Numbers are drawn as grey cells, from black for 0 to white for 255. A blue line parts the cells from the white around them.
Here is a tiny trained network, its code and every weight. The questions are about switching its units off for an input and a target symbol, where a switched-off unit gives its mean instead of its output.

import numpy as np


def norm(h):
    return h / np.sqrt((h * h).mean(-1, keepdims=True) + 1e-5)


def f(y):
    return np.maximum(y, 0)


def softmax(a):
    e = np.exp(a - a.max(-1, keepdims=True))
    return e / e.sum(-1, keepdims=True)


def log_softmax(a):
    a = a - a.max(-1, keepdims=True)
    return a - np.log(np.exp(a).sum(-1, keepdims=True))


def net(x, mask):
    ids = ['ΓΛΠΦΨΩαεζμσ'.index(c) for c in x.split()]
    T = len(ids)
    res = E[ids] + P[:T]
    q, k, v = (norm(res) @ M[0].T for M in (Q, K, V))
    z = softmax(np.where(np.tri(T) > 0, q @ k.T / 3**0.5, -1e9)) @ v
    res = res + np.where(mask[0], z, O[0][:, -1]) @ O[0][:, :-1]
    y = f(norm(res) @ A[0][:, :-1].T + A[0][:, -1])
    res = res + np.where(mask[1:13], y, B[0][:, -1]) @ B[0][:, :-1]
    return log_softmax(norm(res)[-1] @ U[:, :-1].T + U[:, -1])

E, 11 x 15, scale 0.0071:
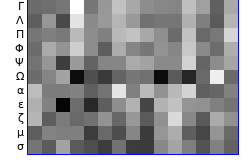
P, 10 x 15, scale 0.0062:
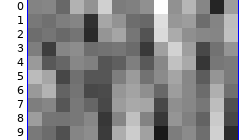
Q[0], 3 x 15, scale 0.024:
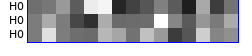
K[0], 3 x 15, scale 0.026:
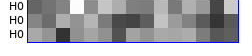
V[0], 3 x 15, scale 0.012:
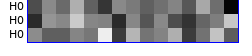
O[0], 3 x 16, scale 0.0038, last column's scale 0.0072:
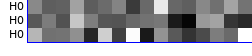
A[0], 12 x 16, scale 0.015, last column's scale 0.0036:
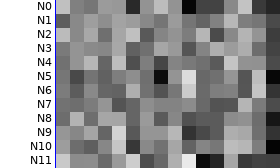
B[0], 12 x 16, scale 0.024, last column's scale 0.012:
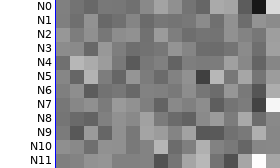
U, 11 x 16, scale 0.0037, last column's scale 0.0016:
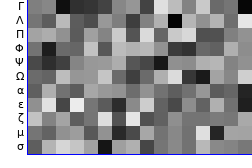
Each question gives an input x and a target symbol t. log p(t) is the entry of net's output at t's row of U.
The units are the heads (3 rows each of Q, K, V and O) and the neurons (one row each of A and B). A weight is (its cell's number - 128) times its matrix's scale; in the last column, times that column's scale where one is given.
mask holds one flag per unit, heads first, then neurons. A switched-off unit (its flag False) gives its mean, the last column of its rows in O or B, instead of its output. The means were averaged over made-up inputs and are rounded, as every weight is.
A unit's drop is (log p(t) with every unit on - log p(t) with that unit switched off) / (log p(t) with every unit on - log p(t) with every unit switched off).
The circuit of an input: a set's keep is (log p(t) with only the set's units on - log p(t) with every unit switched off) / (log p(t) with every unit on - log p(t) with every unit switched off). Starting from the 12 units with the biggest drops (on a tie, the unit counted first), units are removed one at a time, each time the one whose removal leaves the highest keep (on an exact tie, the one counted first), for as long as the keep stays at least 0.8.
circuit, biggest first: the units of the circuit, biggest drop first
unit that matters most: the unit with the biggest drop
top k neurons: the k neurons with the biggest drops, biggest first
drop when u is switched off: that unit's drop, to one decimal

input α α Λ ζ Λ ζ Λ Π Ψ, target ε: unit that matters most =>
N3
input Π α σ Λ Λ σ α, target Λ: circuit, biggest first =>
H0; N5
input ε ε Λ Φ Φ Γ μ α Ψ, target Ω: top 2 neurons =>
N11; N7
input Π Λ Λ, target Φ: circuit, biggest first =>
H0; N9
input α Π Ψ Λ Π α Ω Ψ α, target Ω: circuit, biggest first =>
H0; N0
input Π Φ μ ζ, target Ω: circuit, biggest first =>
H0; N11
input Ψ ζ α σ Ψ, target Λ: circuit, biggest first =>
H0; N5
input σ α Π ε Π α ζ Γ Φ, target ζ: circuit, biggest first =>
H0; N0; N2
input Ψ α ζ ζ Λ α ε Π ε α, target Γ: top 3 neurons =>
N7; N6; N0
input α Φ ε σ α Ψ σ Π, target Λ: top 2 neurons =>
N5; N0
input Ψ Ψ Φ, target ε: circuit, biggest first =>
H0; N3; N7
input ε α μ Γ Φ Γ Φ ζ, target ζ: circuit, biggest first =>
H0; N2
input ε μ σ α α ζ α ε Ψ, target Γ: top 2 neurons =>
N6; N7
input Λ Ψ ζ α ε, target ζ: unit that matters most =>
H0
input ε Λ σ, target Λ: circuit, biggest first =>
N5; H0
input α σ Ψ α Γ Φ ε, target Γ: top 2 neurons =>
N7; N0
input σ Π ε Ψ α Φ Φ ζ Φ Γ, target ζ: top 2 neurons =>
N0; N11
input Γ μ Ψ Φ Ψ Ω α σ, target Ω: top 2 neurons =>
N0; N7
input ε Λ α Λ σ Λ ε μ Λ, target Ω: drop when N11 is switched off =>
0.4
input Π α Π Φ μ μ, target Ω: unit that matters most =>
N11
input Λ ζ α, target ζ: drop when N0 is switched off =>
0.2
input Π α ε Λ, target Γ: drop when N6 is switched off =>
0.4
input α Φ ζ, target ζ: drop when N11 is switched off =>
0.0
